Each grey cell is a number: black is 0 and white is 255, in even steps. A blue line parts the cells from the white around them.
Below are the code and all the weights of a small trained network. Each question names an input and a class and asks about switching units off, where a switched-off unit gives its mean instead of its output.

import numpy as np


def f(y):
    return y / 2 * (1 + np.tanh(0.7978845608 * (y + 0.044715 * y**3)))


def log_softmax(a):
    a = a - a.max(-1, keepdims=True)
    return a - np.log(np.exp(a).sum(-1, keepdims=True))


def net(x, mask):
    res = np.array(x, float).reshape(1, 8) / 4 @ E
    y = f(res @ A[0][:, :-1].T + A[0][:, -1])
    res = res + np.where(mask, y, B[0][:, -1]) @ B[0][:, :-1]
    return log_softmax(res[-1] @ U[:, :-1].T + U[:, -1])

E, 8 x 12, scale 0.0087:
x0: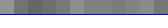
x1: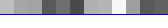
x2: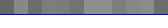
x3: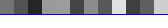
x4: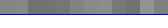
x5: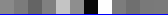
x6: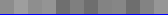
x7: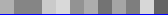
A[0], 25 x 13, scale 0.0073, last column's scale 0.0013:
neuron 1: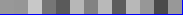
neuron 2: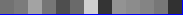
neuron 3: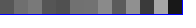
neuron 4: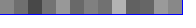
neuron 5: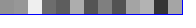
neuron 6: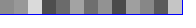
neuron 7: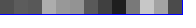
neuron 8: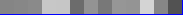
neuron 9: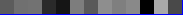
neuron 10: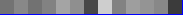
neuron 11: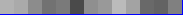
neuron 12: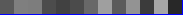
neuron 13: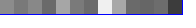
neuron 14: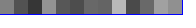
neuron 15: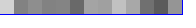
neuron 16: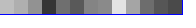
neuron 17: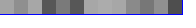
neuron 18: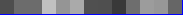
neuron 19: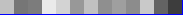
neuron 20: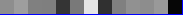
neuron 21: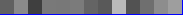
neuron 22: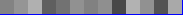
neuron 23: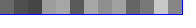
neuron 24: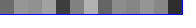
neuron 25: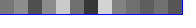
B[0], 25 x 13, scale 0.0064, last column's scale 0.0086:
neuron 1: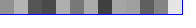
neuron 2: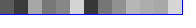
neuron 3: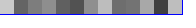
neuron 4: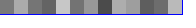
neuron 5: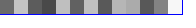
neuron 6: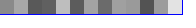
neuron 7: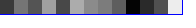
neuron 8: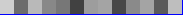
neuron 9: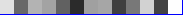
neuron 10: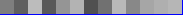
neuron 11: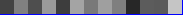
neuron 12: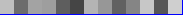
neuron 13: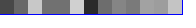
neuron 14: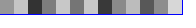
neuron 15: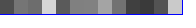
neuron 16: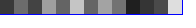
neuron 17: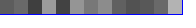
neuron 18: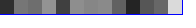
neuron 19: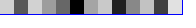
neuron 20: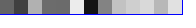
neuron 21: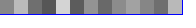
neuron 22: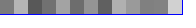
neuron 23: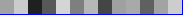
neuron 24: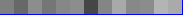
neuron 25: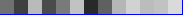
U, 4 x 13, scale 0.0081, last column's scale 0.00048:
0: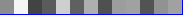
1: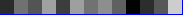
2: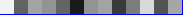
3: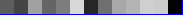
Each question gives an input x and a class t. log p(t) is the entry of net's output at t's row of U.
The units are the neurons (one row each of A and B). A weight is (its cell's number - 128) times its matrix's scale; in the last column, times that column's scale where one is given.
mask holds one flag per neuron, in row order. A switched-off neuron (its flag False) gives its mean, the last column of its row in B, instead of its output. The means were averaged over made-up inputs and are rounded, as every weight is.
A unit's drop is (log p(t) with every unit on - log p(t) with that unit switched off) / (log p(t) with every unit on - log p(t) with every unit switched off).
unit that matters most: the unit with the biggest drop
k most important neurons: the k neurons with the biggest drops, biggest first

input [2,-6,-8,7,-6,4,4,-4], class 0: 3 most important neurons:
(neuron 14; neuron 23; neuron 21)
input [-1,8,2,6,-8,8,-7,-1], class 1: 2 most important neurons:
(neuron 16; neuron 15)
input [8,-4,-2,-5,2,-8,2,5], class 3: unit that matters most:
neuron 20
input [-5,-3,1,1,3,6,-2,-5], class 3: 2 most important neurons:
(neuron 25; neuron 19)
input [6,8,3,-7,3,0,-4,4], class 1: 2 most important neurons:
(neuron 16; neuron 15)
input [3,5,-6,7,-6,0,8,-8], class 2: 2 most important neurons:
(neuron 9; neuron 12)
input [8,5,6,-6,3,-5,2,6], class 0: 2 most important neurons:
(neuron 5; neuron 1)
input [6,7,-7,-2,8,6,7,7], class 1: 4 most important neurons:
(neuron 16; neuron 15; neuron 11; neuron 9)
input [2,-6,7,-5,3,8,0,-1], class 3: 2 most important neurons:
(neuron 25; neuron 10)
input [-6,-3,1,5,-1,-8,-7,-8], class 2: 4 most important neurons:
(neuron 9; neuron 3; neuron 12; neuron 25)
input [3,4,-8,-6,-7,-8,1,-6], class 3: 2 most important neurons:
(neuron 20; neuron 2)
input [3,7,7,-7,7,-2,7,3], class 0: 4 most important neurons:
(neuron 1; neuron 5; neuron 6; neuron 7)
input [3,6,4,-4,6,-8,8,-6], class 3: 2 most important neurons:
(neuron 20; neuron 2)
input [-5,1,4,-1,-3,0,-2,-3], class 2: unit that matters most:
neuron 7
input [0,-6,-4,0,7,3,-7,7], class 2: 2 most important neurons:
(neuron 19; neuron 8)
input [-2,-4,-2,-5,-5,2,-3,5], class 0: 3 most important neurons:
(neuron 5; neuron 9; neuron 1)
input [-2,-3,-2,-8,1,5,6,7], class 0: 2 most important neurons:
(neuron 5; neuron 1)
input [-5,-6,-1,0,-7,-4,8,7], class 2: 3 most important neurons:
(neuron 19; neuron 8; neuron 16)
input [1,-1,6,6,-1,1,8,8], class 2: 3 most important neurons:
(neuron 19; neuron 8; neuron 5)
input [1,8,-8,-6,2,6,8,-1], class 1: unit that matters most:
neuron 16
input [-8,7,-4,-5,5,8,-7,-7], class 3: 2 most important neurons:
(neuron 25; neuron 13)
